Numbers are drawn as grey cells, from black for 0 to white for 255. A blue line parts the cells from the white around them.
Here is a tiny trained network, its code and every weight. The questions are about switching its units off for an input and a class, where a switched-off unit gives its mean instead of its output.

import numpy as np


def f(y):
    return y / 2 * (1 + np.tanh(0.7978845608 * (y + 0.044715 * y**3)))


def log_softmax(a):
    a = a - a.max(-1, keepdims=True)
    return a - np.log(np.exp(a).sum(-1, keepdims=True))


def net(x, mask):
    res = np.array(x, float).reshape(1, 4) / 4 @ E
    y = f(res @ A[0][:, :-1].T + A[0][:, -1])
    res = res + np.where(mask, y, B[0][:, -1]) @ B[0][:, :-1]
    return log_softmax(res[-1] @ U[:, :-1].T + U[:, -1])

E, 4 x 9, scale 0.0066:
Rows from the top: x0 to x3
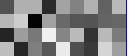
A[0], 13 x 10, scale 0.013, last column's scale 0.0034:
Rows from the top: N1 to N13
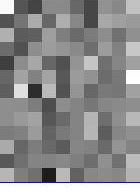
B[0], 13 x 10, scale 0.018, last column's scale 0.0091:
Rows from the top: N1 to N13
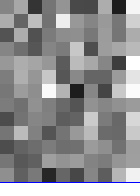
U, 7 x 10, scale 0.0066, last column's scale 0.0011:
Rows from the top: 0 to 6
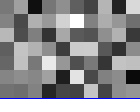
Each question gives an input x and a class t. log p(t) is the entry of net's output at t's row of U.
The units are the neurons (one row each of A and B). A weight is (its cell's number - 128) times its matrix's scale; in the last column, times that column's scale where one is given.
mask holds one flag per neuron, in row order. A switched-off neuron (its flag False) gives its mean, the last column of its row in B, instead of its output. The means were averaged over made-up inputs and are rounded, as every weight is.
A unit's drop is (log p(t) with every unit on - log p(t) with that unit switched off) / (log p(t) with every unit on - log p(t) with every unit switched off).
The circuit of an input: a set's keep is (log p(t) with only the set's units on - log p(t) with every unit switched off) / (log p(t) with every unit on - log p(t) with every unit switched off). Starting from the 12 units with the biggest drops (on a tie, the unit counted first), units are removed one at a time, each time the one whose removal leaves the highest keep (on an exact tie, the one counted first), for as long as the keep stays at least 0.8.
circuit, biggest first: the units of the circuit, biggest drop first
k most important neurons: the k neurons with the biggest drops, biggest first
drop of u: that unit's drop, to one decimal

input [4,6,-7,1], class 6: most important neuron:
(N13)
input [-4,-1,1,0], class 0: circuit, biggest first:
(N7 N5)
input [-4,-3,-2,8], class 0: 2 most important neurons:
(N1 N3)
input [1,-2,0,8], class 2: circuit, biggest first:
(N13 N2)
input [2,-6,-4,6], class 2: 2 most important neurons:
(N2 N5)
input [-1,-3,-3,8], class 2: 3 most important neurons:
(N13 N2 N5)
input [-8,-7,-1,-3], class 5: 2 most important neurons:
(N7 N2)
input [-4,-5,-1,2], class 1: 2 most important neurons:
(N13 N1)
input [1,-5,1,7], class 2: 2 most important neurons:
(N13 N5)
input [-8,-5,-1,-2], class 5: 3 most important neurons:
(N7 N1 N2)
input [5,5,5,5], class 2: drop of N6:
0.3
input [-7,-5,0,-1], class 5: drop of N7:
0.6
